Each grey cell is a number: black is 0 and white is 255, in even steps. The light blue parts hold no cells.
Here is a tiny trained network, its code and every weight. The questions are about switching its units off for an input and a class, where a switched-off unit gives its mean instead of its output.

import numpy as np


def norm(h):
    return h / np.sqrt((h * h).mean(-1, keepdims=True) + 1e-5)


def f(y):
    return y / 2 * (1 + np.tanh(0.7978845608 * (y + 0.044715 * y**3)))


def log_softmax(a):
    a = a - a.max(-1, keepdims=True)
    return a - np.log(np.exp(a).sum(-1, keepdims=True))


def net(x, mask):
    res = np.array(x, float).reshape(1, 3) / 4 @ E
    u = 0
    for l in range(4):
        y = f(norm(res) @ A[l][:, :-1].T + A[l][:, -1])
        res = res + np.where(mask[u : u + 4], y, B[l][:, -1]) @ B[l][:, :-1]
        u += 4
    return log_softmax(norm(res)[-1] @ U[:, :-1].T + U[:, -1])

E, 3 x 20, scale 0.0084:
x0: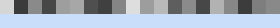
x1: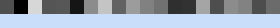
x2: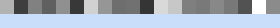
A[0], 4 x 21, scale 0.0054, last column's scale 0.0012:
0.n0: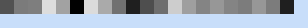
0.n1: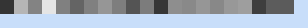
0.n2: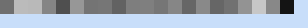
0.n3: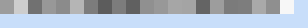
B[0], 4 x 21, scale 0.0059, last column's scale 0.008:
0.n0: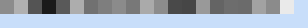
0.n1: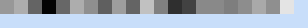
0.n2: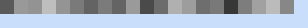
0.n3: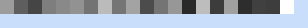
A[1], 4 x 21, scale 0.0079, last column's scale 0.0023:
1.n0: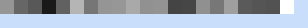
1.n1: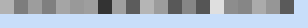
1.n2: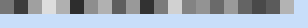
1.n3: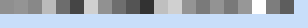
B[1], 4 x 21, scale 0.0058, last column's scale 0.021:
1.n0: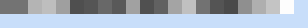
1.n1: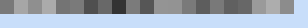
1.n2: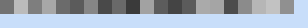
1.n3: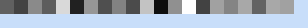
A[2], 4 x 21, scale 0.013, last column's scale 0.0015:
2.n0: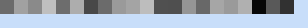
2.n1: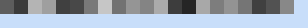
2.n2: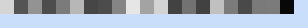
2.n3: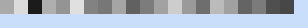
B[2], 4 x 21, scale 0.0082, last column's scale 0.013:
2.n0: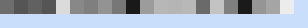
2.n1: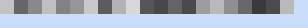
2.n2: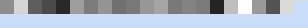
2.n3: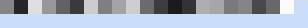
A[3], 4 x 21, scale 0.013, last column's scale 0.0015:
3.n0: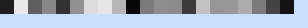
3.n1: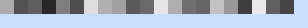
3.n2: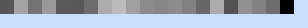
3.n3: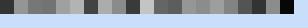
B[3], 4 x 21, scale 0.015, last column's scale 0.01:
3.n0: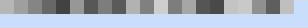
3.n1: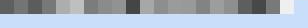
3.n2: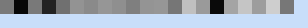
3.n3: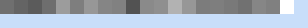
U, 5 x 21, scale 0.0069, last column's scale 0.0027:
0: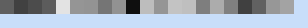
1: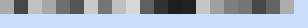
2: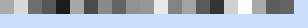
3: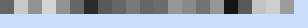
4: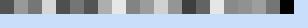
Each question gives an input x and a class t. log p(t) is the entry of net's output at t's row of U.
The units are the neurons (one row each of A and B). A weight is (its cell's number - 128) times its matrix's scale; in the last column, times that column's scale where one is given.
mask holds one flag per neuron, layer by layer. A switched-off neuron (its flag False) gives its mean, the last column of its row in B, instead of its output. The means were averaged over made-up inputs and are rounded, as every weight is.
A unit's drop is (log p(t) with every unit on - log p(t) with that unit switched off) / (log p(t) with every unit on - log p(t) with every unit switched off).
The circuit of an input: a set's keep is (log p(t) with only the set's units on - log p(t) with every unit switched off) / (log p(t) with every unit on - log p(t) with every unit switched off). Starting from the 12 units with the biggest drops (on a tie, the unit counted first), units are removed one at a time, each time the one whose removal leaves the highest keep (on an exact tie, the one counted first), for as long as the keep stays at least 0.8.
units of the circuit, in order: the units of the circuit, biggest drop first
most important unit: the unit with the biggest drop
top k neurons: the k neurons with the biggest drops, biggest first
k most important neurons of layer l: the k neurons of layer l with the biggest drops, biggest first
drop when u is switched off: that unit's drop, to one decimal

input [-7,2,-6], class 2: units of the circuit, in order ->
[3.n0]
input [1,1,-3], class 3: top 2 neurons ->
[1.n0; 2.n3]
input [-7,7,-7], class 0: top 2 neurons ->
[2.n0; 2.n2]
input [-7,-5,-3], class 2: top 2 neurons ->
[3.n0; 0.n1]
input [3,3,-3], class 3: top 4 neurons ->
[1.n0; 2.n3; 1.n3; 3.n1]
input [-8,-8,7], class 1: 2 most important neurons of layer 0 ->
[0.n3; 0.n0]
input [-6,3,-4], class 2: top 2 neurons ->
[3.n0; 0.n1]
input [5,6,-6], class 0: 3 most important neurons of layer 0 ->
[0.n3; 0.n0; 0.n1]
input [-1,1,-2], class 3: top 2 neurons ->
[0.n1; 2.n3]
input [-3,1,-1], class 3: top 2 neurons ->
[2.n2; 1.n0]
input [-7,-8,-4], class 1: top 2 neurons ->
[2.n3; 2.n2]
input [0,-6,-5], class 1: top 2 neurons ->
[2.n3; 1.n3]
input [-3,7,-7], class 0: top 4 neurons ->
[2.n0; 2.n3; 0.n3; 3.n3]
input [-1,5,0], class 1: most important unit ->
2.n1
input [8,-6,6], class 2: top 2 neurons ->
[2.n2; 2.n0]
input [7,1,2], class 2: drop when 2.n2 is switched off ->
0.2
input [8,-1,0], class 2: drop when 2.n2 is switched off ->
0.3
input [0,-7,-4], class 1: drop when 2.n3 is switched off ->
1.2
